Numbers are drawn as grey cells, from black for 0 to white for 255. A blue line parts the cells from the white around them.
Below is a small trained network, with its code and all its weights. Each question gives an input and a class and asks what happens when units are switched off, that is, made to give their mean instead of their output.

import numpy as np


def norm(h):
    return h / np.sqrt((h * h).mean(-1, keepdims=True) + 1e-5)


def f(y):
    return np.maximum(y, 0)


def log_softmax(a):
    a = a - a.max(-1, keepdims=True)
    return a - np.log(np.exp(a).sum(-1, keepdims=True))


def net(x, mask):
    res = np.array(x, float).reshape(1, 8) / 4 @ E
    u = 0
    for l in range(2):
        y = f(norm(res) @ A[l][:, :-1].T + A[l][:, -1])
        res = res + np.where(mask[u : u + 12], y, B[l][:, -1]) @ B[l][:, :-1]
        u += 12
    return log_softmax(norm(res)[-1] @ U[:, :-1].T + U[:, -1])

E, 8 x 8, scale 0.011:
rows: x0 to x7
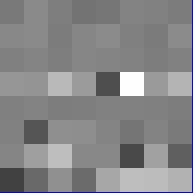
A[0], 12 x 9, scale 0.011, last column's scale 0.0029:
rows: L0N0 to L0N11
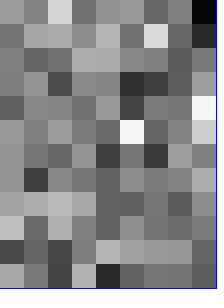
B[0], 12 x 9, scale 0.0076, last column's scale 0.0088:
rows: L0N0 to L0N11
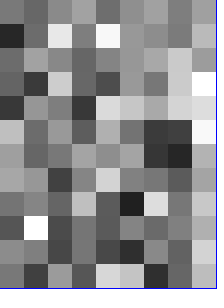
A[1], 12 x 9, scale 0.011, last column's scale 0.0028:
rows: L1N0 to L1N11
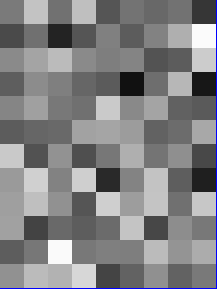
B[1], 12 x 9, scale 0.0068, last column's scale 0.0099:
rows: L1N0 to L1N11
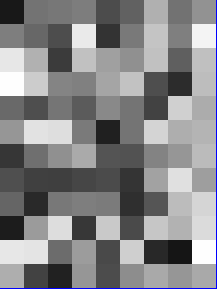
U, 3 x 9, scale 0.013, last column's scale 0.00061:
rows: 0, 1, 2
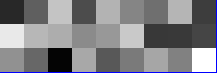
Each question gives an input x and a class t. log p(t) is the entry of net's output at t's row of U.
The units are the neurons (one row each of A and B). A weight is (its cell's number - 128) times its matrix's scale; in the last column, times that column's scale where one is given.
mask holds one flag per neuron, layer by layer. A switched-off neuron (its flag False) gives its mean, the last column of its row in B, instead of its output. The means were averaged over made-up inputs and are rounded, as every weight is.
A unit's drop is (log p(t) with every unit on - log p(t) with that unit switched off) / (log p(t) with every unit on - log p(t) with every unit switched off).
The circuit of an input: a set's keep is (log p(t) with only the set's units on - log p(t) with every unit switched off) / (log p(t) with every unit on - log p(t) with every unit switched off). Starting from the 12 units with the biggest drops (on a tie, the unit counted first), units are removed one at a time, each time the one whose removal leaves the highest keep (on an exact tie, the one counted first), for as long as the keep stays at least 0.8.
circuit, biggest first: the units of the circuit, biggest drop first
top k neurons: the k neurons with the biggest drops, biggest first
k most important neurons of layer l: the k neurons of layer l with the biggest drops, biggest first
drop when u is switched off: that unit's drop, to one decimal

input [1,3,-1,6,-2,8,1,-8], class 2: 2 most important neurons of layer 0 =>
L0N8; L0N9
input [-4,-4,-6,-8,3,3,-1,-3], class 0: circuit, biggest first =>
L0N3
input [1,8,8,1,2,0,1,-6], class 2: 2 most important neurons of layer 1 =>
L1N10; L1N11
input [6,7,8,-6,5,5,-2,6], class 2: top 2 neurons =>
L1N1; L0N10
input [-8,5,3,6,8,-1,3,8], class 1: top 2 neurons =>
L1N10; L0N4
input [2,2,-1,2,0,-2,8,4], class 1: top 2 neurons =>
L1N10; L1N9
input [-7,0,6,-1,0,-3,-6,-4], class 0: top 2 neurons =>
L1N9; L1N10
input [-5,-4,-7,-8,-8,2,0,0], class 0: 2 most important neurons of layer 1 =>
L1N2; L1N11
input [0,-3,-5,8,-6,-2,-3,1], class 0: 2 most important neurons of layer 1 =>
L1N9; L1N10
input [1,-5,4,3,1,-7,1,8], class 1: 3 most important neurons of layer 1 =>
L1N10; L1N9; L1N7
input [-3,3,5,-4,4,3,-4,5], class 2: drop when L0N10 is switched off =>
0.1
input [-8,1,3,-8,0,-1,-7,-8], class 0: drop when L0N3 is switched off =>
0.0
